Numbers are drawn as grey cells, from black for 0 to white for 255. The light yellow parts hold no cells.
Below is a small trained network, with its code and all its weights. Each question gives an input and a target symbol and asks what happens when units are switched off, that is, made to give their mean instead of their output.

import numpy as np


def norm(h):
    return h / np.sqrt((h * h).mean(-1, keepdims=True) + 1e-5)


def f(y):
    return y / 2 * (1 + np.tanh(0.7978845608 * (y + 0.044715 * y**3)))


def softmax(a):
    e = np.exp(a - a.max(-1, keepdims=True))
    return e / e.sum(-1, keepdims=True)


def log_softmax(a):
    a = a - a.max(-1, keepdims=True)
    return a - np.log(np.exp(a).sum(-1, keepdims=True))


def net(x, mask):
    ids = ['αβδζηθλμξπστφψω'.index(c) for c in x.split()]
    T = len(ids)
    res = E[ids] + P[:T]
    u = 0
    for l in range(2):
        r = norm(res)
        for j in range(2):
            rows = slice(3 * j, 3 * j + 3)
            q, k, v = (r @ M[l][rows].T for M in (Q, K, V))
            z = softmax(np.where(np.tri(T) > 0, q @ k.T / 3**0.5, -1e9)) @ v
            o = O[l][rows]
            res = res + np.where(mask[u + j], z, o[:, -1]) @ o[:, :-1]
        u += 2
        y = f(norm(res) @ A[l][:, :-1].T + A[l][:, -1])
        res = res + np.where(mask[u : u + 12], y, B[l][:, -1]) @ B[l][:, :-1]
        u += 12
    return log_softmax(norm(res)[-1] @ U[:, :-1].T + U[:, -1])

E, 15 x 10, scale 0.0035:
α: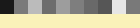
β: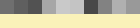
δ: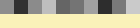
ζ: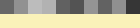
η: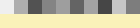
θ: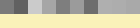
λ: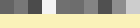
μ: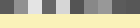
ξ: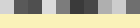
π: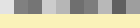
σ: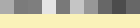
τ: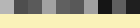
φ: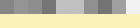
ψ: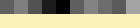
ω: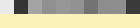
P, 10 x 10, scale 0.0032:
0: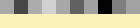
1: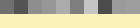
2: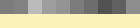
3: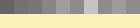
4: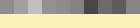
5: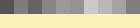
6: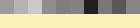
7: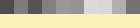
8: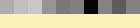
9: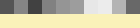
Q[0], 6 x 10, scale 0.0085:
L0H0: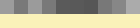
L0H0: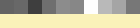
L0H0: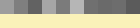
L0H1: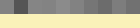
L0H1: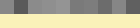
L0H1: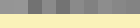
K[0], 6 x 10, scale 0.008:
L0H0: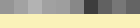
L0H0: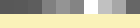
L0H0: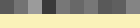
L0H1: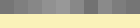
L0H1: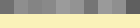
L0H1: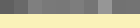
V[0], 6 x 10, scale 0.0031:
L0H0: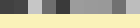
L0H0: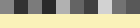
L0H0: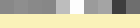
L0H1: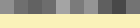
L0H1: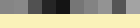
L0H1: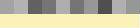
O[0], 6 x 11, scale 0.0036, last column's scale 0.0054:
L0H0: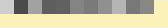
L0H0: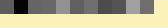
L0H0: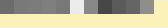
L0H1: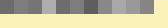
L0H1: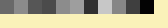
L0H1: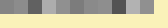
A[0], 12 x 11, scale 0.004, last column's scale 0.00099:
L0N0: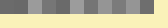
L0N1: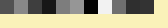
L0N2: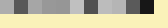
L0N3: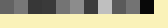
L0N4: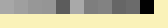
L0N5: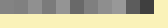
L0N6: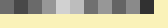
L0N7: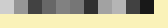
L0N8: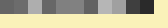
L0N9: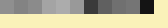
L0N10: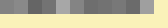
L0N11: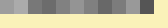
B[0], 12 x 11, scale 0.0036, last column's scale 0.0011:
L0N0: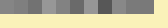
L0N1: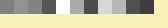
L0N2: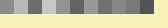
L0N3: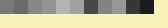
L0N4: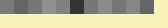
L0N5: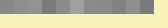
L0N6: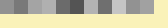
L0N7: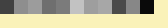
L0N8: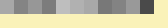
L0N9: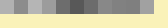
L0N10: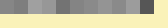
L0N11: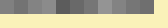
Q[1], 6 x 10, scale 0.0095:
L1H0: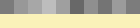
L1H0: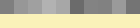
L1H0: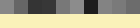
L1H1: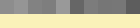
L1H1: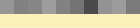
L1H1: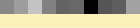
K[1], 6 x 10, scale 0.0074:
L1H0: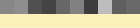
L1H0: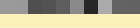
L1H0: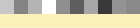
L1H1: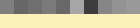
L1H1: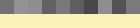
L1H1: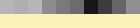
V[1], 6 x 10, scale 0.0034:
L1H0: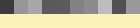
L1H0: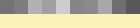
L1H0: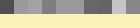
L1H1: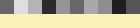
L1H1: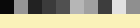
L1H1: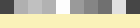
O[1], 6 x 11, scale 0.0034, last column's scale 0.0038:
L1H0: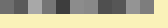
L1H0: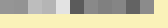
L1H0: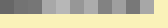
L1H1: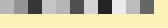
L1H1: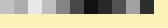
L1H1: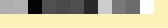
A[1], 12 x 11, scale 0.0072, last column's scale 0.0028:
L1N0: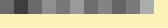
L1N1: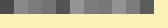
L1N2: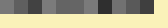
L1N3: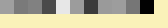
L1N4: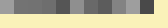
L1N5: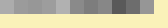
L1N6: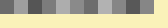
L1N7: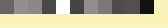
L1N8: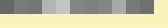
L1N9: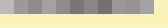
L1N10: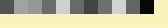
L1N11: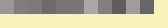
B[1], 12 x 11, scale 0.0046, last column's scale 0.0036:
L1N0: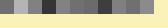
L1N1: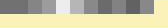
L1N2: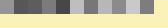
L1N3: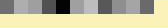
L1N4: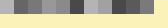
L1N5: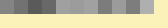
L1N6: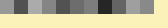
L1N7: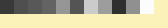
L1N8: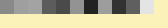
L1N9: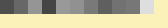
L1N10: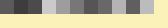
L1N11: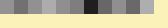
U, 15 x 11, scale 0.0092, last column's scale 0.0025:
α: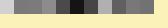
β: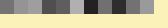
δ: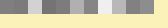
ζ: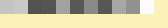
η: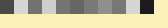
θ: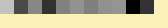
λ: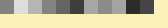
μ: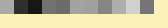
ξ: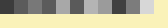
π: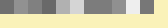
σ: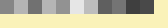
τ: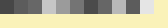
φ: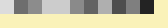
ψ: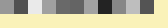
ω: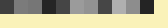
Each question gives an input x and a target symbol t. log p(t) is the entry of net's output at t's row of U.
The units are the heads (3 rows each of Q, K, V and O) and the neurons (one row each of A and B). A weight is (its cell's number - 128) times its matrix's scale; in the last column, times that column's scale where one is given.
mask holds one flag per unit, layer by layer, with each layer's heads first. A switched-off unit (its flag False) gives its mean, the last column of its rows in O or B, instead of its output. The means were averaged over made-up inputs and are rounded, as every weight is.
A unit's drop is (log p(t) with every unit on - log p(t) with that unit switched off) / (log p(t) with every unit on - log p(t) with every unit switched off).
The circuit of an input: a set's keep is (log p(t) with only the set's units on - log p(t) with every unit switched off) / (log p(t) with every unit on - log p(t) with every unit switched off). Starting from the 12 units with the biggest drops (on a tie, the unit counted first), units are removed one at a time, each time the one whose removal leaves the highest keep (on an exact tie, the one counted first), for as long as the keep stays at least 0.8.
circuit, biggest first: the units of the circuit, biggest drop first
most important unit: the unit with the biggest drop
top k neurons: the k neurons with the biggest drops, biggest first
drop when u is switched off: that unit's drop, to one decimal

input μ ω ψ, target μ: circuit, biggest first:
L1N2, L1N8
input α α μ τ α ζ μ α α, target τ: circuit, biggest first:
L1N10
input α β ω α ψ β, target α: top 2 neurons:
L1N4, L0N6
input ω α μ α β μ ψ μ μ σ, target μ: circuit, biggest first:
L1H0, L1N8
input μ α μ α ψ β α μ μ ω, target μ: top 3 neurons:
L1N2, L1N8, L0N2
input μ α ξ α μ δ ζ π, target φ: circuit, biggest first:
L1N7, L1H1
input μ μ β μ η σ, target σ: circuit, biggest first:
L1N7, L1N0
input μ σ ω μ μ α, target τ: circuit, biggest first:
L1N10, L1H1
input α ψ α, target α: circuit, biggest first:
L1H1, L1H0, L1N4, L0H0
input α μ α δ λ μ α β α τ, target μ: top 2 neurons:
L1N2, L1N8
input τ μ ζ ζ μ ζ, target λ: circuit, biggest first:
L1N7, L1N10
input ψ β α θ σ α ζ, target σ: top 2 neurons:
L1N1, L1N7
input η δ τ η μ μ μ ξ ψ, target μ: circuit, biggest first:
L1H1, L1N2
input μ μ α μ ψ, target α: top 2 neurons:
L0N9, L1N7
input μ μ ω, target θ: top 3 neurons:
L1N7, L1N0, L1N10
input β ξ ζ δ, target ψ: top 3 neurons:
L1N7, L1N8, L1N10
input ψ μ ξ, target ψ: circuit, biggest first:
L1H1, L0H1
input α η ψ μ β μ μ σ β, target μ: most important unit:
L1H0
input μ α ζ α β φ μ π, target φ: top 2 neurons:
L1N7, L1N11
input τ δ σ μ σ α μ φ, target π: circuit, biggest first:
L1N9, L1N7, L1H1
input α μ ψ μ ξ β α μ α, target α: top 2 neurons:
L1N4, L1N7
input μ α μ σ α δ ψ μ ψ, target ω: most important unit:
L0N1
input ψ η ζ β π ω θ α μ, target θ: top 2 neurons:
L1N7, L1N11
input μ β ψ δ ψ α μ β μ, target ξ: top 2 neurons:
L0N1, L1N7
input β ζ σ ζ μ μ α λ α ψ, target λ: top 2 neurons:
L1N7, L1N10
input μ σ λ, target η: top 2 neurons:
L1N7, L1N10
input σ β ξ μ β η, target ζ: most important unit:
L1N7
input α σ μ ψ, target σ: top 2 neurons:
L1N1, L1N7
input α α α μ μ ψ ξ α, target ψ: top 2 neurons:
L1N8, L1N7
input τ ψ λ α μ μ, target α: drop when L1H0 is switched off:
1.0
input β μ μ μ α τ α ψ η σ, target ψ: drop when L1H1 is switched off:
0.9
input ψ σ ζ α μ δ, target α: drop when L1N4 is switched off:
0.4
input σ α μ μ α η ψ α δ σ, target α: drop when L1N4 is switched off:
0.2
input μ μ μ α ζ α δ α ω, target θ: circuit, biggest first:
L1H1
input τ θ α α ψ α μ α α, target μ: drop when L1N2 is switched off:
0.2
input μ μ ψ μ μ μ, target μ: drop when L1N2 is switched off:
0.1
